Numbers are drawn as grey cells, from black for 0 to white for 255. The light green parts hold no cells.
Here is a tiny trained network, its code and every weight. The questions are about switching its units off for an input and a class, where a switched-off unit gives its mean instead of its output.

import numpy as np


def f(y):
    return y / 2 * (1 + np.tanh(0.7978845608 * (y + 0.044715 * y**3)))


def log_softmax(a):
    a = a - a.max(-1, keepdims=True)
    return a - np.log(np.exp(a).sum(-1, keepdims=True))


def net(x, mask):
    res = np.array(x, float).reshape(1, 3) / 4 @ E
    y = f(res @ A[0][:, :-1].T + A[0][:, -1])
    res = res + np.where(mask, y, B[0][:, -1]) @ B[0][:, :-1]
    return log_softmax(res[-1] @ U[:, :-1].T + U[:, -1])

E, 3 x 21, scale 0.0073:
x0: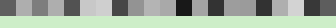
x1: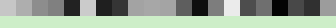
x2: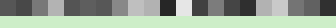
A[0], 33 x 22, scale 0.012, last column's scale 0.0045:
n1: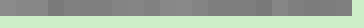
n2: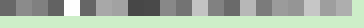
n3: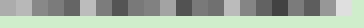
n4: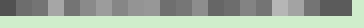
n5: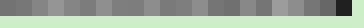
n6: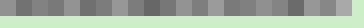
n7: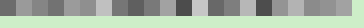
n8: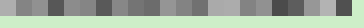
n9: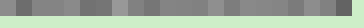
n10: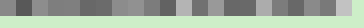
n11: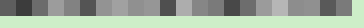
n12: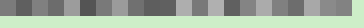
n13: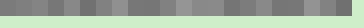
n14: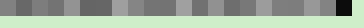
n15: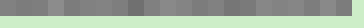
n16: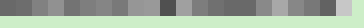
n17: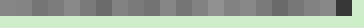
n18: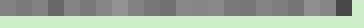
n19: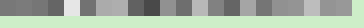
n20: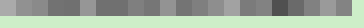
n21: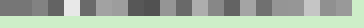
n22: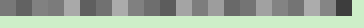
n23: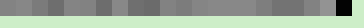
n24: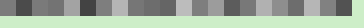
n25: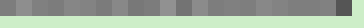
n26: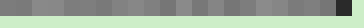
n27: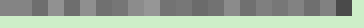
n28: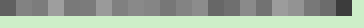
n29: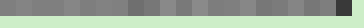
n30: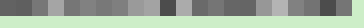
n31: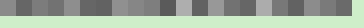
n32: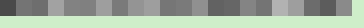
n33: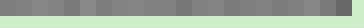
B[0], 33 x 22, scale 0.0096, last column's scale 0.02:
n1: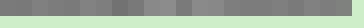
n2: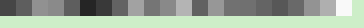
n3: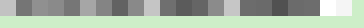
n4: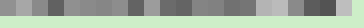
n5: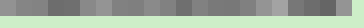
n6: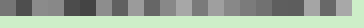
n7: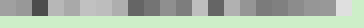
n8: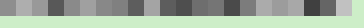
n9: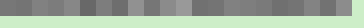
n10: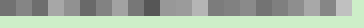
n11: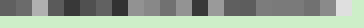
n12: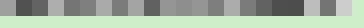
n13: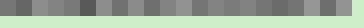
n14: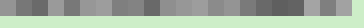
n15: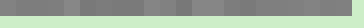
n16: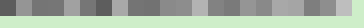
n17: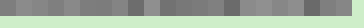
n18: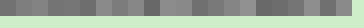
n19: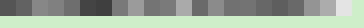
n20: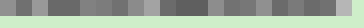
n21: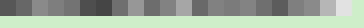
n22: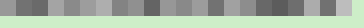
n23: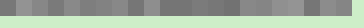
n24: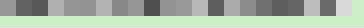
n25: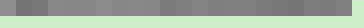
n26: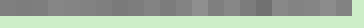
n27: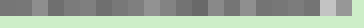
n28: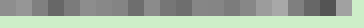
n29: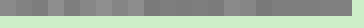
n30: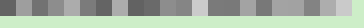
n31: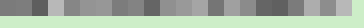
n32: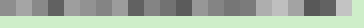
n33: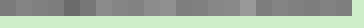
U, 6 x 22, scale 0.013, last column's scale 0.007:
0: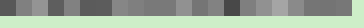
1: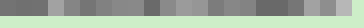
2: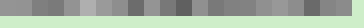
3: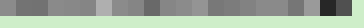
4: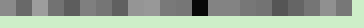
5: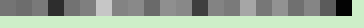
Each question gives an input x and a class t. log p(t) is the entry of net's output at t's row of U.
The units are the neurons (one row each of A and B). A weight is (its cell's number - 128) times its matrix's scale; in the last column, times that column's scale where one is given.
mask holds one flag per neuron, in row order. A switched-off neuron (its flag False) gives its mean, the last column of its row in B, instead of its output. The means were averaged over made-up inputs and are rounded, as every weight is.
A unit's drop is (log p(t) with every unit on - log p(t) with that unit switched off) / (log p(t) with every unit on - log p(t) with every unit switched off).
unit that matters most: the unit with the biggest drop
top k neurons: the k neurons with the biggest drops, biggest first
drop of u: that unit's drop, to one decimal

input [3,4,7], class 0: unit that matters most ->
n7
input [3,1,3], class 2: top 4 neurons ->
[n2, n19, n21, n11]
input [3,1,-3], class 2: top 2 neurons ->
[n2, n11]
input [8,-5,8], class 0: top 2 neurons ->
[n11, n3]
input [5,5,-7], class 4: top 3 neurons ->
[n3, n30, n20]
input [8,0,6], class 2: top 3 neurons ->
[n2, n19, n21]
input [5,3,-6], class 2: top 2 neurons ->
[n7, n2]
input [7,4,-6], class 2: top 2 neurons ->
[n7, n2]
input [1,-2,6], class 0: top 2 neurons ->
[n11, n7]
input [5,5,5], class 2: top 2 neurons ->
[n2, n11]
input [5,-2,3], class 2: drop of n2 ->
0.2
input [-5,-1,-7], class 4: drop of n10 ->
0.1
